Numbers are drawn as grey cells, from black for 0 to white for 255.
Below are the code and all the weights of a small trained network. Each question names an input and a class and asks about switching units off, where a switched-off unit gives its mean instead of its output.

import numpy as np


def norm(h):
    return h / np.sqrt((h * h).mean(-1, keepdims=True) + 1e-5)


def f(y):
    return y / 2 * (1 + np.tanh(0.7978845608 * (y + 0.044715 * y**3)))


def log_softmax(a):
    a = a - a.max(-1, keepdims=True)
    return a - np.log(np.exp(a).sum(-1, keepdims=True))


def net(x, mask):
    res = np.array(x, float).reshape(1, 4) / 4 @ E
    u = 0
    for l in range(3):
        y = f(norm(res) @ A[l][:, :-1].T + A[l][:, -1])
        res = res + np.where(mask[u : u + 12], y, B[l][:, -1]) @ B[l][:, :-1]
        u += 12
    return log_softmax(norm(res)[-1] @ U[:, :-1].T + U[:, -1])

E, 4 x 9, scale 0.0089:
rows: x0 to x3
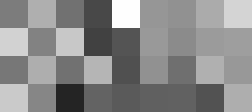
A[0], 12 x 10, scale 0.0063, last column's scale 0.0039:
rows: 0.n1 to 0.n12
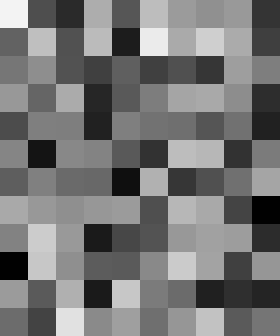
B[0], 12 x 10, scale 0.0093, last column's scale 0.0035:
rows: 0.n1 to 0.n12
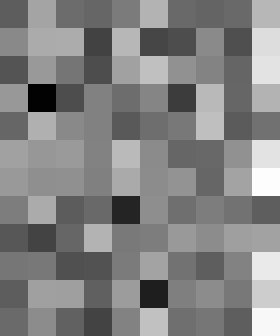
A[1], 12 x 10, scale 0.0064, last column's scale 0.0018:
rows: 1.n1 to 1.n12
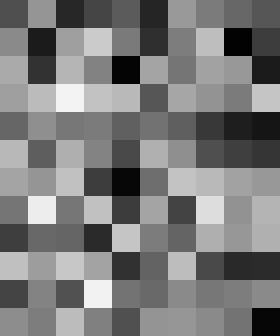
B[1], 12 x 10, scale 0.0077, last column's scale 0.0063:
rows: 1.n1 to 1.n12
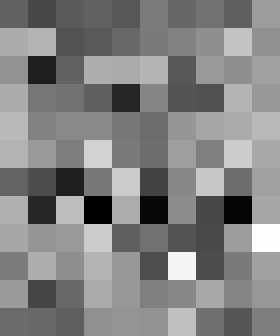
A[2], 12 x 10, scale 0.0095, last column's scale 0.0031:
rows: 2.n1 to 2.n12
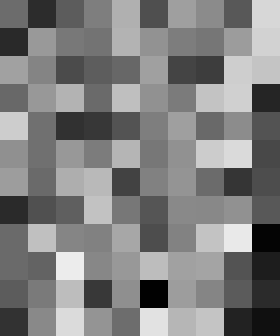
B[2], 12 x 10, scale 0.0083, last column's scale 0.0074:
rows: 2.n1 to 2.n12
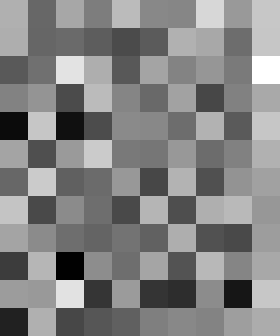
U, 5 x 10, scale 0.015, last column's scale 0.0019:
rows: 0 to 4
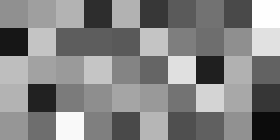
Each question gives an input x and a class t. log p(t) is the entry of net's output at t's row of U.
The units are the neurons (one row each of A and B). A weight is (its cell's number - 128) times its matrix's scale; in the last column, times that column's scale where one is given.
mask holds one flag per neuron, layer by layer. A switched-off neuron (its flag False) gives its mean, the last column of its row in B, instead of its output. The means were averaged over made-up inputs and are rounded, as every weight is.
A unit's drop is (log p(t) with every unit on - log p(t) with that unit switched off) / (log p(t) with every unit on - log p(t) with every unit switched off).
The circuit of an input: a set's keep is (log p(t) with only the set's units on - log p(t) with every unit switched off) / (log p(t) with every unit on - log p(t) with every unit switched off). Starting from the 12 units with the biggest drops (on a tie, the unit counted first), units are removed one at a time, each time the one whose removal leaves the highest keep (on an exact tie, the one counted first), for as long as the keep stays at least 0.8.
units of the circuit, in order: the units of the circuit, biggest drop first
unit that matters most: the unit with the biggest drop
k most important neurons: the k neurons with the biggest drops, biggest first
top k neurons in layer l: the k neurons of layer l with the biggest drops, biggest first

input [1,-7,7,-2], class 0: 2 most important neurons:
[1.n8; 0.n2]
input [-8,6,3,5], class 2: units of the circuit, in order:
[1.n10]
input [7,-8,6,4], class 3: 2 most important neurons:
[0.n7; 0.n6]
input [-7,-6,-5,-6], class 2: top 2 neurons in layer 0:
[0.n3; 0.n2]
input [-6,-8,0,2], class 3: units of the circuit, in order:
[1.n11; 2.n8]
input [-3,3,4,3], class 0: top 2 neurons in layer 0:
[0.n10; 0.n2]
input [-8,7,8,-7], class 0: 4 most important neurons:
[1.n8; 0.n2; 1.n7; 1.n9]
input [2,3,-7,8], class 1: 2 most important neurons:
[2.n5; 1.n8]
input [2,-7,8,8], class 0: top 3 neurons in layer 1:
[1.n8; 1.n4; 1.n6]
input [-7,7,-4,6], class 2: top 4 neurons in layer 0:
[0.n12; 0.n10; 0.n7; 0.n6]
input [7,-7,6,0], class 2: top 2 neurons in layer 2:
[2.n9; 2.n11]
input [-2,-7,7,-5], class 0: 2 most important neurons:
[1.n8; 0.n2]
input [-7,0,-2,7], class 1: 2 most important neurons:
[2.n5; 0.n3]
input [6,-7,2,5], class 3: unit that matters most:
0.n7
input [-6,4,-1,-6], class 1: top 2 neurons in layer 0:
[0.n12; 0.n10]
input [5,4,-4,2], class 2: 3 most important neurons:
[1.n8; 1.n9; 0.n2]
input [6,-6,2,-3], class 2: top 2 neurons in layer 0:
[0.n4; 0.n9]
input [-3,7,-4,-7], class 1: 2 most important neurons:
[0.n12; 2.n10]
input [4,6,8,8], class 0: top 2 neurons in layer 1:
[1.n8; 1.n7]
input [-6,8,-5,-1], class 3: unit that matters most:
0.n4
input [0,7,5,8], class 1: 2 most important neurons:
[2.n5; 0.n1]
